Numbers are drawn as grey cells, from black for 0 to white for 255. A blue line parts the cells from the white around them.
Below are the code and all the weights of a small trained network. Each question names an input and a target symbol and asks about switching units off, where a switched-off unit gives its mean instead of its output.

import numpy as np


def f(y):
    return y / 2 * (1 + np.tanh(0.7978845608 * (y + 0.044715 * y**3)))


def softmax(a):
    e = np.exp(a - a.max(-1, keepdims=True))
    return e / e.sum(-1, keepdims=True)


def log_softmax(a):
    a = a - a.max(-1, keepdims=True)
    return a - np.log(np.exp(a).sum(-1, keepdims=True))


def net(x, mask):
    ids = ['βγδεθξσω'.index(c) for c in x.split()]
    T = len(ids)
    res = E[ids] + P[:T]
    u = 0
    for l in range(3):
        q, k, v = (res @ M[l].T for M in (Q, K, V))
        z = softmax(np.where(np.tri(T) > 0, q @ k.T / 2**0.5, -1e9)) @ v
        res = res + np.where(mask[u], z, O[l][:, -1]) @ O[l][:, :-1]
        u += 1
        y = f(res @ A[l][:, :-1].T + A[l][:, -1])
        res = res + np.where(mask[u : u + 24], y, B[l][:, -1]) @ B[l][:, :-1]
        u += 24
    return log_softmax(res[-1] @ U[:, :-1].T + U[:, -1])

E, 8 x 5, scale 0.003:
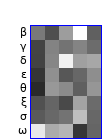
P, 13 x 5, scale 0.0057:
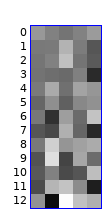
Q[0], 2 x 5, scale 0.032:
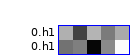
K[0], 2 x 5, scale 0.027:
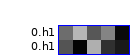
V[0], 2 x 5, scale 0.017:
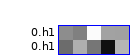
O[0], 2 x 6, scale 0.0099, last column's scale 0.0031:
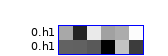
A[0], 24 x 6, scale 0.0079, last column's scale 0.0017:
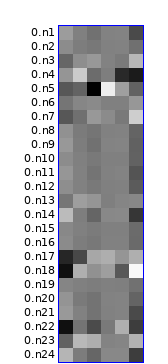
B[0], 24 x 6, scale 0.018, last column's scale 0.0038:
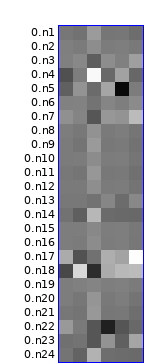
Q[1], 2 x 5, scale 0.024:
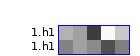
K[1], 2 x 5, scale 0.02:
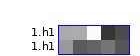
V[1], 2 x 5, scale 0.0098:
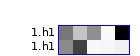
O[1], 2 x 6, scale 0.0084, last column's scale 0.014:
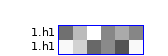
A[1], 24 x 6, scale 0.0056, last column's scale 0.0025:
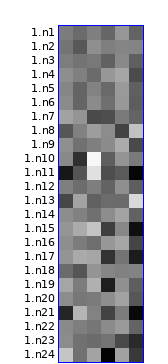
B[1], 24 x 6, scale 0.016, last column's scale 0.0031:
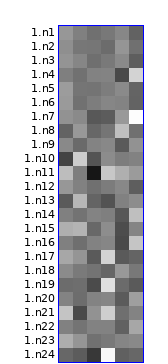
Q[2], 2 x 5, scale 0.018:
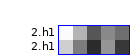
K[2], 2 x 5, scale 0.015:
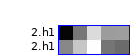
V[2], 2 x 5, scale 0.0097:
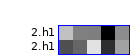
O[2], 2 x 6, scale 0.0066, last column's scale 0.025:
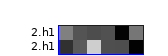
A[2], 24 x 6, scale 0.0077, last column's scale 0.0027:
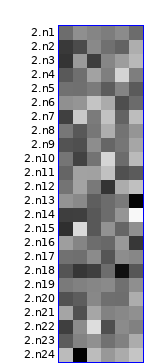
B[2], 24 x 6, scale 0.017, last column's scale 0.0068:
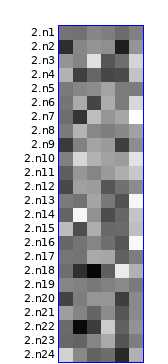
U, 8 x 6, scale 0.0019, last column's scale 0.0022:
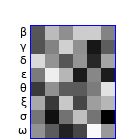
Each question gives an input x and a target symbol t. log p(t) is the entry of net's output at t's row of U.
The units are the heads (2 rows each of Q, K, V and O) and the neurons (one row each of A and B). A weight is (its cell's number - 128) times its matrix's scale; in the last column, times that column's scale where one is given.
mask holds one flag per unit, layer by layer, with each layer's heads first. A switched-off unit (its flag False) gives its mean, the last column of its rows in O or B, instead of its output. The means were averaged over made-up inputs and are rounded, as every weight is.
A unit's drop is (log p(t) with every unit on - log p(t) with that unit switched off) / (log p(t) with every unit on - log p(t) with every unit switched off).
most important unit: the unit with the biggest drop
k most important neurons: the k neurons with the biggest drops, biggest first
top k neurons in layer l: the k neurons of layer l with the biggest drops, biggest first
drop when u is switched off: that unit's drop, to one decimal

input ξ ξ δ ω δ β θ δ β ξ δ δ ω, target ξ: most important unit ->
0.h1
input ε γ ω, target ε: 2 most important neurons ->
1.n11, 0.n17
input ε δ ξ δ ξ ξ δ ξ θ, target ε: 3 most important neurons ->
1.n11, 0.n22, 0.n17
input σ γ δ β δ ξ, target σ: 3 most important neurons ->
0.n5, 2.n22, 0.n18
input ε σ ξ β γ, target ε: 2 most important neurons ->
1.n11, 0.n22
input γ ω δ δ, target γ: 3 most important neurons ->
0.n17, 1.n11, 1.n15
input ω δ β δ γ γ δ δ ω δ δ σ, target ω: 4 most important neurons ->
2.n18, 0.n17, 0.n5, 0.n18
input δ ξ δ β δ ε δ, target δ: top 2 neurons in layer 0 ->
0.n5, 0.n18
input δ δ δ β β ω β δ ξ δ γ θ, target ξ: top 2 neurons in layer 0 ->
0.n18, 0.n17
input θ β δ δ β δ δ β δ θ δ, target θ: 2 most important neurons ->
2.n18, 0.n22
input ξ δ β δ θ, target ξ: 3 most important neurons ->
0.n5, 1.n11, 0.n17
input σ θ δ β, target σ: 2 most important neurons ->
2.n22, 0.n5
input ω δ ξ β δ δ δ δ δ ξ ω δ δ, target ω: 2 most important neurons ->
2.n18, 0.n17
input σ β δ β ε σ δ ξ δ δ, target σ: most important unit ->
1.h1
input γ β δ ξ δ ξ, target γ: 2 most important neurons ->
0.n17, 2.n2
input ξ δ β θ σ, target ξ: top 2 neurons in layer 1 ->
1.n11, 1.n10
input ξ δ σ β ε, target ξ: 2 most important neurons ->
0.n5, 1.n11
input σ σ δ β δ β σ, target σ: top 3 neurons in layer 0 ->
0.n5, 0.n17, 0.n18
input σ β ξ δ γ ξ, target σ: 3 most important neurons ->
2.n22, 0.n5, 0.n17
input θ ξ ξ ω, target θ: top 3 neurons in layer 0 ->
0.n17, 0.n22, 0.n5
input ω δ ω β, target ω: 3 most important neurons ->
2.n18, 0.n5, 0.n18
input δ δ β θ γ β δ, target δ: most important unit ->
1.h1
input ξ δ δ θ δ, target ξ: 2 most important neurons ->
0.n5, 1.n11
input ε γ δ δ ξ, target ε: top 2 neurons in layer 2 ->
2.n14, 2.n3
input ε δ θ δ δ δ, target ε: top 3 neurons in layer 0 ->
0.n22, 0.n17, 0.n5
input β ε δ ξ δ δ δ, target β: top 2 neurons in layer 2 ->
2.n11, 2.n6
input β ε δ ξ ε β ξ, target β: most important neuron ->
0.n18
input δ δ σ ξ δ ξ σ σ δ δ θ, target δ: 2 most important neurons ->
0.n18, 0.n5
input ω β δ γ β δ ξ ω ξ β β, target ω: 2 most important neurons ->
0.n18, 0.n5
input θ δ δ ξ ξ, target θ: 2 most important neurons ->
2.n18, 0.n17
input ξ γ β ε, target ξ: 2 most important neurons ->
1.n11, 0.n5
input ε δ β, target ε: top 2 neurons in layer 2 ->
2.n14, 2.n3
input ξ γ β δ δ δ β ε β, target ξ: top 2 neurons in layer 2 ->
2.n4, 2.n3
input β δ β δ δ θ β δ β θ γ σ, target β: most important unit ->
0.h1
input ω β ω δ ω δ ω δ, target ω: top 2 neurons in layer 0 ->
0.n5, 0.n18
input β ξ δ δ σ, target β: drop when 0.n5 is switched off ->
0.2
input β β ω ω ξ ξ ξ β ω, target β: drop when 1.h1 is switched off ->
0.8
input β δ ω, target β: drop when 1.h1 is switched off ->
0.6
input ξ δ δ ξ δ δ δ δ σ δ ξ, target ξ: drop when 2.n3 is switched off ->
0.2
